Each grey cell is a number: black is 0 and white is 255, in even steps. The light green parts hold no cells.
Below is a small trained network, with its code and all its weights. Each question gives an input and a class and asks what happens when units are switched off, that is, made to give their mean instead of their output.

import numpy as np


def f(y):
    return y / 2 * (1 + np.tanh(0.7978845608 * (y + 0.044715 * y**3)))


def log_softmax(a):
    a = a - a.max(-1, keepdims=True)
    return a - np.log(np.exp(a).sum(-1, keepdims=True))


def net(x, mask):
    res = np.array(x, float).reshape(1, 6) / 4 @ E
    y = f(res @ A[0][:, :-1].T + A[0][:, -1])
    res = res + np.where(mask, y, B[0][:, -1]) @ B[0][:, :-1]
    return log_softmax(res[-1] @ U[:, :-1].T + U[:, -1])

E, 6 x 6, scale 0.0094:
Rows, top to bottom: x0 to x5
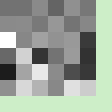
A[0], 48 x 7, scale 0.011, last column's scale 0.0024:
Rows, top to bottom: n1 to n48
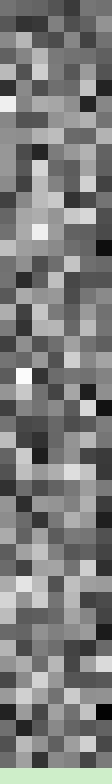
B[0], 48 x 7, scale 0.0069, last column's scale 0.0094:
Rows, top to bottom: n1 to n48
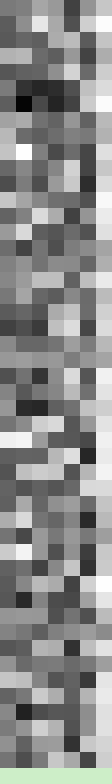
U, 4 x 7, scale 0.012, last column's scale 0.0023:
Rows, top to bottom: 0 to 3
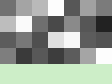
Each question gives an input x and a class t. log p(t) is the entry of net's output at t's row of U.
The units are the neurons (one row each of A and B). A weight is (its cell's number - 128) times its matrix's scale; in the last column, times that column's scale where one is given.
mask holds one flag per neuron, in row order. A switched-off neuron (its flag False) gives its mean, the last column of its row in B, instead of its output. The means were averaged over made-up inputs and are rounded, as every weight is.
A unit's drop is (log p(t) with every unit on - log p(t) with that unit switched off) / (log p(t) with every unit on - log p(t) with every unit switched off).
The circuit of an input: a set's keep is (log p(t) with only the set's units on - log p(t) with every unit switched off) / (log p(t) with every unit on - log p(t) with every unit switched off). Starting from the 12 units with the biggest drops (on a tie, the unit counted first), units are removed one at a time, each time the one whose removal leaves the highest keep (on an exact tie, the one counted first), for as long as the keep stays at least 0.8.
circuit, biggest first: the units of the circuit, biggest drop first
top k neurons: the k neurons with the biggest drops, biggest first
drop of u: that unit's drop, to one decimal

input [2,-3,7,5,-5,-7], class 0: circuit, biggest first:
[n41]
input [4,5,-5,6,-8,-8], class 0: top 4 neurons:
[n2, n27, n46, n18]
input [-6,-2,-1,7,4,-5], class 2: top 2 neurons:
[n29, n24]
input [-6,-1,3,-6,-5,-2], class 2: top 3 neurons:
[n21, n20, n5]
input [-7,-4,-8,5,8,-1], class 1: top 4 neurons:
[n35, n43, n13, n7]
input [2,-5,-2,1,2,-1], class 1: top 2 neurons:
[n7, n38]
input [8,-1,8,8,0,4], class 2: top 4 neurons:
[n29, n3, n25, n24]
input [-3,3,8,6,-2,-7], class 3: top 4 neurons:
[n7, n30, n16, n38]
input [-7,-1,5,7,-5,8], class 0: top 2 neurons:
[n37, n44]
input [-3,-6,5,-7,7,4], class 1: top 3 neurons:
[n15, n43, n35]
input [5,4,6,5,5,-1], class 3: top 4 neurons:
[n7, n38, n28, n10]
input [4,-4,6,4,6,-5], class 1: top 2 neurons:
[n35, n43]
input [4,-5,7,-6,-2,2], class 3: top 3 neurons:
[n7, n38, n29]
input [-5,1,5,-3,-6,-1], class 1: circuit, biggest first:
[n28]
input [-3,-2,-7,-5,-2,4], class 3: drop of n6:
0.1
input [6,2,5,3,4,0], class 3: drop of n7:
0.5
